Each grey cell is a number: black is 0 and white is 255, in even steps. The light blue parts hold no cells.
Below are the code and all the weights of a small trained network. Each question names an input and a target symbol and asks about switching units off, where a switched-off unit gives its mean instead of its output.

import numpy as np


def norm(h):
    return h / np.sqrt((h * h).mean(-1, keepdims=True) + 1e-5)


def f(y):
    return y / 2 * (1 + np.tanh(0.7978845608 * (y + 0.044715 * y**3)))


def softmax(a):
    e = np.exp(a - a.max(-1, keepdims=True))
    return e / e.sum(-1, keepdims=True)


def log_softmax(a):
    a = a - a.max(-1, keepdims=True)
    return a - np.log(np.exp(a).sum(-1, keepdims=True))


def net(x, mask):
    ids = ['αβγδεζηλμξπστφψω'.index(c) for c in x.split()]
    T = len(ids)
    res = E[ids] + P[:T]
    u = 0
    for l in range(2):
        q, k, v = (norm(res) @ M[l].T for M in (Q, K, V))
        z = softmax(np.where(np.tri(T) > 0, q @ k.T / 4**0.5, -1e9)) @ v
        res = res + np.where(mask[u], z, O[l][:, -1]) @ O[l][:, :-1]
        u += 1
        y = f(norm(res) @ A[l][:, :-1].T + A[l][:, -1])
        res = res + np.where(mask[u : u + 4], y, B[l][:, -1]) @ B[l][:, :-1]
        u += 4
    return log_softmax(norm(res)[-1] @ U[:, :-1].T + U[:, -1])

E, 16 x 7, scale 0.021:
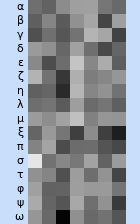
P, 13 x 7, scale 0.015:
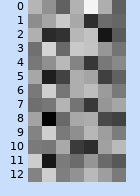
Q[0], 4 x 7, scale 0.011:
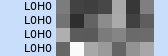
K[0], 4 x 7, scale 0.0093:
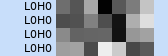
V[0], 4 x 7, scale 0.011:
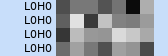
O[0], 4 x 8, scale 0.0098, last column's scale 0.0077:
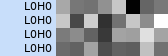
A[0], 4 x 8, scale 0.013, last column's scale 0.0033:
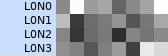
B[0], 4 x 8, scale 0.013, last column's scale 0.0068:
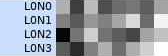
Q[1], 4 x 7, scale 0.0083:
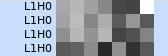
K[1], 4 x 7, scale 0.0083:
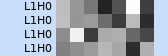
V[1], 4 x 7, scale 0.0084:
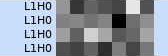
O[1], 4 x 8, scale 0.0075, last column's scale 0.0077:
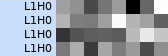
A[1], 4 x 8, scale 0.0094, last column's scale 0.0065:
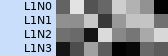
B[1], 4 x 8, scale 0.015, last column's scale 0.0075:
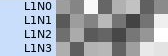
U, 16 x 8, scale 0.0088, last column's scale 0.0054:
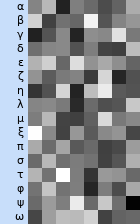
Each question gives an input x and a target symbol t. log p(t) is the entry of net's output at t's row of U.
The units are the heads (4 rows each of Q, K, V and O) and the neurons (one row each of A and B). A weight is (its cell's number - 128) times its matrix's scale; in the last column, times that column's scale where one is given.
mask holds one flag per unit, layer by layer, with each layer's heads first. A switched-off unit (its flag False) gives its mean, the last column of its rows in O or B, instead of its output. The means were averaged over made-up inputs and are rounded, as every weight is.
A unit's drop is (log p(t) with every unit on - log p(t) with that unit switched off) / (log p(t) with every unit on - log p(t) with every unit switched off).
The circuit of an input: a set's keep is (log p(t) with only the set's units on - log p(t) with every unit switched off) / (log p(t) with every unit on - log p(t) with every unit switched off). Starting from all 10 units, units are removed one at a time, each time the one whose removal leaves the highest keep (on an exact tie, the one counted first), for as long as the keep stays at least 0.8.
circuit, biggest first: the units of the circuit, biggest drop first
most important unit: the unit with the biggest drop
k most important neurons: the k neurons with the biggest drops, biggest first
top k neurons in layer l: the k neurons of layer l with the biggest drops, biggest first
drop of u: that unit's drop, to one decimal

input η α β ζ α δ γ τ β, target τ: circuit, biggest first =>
(L0H0; L1N3; L0N2)
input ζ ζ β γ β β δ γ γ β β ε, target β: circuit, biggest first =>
(L0H0)
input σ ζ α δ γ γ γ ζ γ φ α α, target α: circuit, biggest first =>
(L0H0; L1N2)
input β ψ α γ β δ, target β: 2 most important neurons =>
(L0N1; L1N1)
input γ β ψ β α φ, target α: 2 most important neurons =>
(L1N2; L1N3)
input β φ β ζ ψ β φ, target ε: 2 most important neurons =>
(L0N2; L1N1)
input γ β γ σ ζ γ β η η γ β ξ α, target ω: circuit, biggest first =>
(L1N1; L0N3)
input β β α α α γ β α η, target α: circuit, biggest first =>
(L0H0; L1N2)
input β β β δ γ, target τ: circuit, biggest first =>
(L1N3; L0N1)
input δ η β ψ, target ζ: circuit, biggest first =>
(L0H0; L1N3)
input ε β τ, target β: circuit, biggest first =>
(L0H0; L0N1)
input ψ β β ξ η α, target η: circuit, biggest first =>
(L0N1; L1N3)
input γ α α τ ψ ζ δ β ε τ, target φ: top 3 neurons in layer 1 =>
(L1N1; L1N3; L1N0)
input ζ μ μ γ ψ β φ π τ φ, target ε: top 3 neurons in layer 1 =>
(L1N1; L1N2; L1N3)
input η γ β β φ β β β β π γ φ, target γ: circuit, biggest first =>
(L0H0)
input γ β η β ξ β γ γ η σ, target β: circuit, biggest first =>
(L1N3; L1N2)
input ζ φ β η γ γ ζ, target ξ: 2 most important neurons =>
(L0N2; L0N0)
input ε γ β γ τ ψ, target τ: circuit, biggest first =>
(L0N2; L1N3)
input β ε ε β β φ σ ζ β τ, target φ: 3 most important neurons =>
(L1N1; L1N3; L0N1)
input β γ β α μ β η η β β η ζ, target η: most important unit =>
L0N1
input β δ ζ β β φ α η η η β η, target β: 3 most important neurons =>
(L0N1; L1N1; L0N2)
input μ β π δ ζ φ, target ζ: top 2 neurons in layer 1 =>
(L1N1; L1N3)
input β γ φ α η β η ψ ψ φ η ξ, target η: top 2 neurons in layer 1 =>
(L1N1; L1N2)
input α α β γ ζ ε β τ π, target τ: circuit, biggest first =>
(L1N3; L0N2)
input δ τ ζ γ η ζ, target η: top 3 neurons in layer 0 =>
(L0N1; L0N2; L0N3)
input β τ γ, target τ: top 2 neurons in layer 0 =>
(L0N2; L0N3)
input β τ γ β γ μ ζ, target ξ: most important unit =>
L0N0
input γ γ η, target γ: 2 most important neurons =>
(L0N2; L1N1)
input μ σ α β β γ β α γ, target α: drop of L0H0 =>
1.1
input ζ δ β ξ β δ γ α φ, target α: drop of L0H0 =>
1.4
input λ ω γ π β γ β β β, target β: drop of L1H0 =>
-0.1
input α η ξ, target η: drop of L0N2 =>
0.3
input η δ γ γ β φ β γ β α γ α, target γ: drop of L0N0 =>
0.0
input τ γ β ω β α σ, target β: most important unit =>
L0N2
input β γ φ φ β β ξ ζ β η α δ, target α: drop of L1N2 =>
0.1
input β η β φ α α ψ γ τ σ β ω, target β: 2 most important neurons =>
(L0N1; L1N1)
